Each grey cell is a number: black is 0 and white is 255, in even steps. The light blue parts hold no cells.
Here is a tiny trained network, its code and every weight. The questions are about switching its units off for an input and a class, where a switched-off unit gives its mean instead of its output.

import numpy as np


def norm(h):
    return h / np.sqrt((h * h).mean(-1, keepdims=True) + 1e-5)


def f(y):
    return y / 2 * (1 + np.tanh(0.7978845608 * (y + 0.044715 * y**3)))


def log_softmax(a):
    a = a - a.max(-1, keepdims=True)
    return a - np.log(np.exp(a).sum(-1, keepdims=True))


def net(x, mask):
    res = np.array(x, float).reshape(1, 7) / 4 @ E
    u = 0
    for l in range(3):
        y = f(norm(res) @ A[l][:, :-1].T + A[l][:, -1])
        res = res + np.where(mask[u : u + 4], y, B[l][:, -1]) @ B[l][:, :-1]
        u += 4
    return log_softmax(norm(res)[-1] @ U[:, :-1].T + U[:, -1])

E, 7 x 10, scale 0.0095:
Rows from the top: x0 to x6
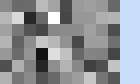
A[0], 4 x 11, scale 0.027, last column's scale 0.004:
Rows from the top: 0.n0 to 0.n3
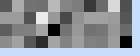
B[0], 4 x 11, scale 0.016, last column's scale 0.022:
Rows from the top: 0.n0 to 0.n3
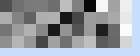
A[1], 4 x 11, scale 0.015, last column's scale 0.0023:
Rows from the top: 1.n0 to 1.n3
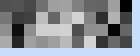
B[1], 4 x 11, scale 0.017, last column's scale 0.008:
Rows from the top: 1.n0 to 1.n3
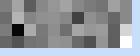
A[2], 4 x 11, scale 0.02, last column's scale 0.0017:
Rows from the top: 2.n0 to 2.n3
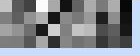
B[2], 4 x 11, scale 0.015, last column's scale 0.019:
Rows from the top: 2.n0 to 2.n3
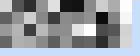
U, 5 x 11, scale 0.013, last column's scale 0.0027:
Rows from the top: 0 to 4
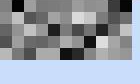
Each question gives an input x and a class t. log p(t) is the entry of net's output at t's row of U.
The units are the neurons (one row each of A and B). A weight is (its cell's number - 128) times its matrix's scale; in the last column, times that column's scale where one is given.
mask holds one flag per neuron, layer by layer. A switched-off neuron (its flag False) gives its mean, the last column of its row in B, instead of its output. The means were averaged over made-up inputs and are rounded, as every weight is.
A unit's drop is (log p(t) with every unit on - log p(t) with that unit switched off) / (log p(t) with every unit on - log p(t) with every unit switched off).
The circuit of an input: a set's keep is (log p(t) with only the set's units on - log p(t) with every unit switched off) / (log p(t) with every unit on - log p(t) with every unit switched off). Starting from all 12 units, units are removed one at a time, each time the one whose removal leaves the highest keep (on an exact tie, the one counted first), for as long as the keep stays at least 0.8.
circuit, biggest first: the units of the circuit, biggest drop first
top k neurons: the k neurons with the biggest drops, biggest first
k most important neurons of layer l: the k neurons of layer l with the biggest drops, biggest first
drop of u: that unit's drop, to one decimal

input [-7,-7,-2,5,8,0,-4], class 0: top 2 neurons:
0.n2; 0.n0
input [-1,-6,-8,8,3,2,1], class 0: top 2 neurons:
0.n2; 0.n1
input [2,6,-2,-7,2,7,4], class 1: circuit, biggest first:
0.n3
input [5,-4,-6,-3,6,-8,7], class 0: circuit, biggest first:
0.n2; 0.n1
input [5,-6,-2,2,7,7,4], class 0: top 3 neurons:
0.n2; 0.n3; 0.n0
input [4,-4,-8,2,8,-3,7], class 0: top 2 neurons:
0.n2; 0.n1
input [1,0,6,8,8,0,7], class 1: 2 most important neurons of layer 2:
2.n2; 2.n0
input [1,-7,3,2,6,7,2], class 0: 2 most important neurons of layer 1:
1.n3; 1.n2
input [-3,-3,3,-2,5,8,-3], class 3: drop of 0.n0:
0.9
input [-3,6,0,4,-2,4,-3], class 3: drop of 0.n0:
1.0
